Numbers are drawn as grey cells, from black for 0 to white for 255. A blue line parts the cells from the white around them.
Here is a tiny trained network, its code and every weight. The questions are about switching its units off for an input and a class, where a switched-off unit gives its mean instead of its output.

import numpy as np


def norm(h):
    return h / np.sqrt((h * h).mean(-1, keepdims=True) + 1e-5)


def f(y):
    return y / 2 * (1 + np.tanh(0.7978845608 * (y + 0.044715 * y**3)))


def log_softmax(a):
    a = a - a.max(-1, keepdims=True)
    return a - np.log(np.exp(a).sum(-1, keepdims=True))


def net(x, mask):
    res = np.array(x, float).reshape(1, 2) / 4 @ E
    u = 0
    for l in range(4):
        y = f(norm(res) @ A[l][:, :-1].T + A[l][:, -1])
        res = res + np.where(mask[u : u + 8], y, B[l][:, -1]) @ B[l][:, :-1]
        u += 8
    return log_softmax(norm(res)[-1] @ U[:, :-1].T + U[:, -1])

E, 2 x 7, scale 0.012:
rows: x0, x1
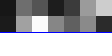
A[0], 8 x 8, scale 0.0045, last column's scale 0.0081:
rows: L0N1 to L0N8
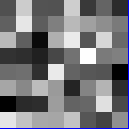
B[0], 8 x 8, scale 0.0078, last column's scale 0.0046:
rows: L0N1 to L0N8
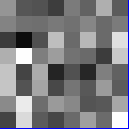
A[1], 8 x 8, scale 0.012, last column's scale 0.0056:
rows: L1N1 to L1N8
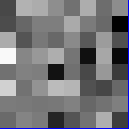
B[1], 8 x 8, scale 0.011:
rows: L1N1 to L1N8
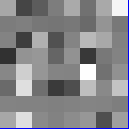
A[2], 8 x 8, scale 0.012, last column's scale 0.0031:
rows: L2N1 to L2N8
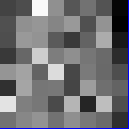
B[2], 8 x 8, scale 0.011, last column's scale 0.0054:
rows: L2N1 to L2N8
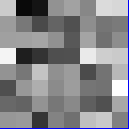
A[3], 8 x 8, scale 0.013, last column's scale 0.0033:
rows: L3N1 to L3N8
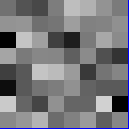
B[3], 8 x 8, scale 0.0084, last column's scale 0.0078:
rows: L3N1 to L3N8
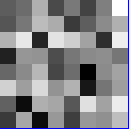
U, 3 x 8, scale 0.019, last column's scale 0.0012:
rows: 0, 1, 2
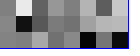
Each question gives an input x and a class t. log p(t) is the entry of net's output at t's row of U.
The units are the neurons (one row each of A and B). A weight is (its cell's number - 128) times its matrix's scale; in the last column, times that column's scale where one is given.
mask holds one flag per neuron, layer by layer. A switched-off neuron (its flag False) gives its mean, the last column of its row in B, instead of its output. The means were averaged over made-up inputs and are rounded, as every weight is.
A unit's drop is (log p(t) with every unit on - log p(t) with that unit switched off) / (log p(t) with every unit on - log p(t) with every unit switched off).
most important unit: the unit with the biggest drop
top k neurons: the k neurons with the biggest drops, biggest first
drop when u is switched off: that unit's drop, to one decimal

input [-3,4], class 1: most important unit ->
L0N4
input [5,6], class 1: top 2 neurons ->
[L1N6 L0N8]
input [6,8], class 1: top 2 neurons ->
[L1N6 L2N1]
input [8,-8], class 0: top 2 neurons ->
[L1N1 L2N1]
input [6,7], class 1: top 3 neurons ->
[L1N6 L0N8 L2N4]
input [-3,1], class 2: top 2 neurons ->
[L0N8 L1N1]
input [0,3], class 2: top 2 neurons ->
[L1N1 L0N3]
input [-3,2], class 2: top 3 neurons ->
[L0N8 L1N1 L0N4]
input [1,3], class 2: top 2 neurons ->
[L1N1 L0N3]
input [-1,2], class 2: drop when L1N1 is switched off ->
1.0
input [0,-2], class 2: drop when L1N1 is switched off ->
0.2
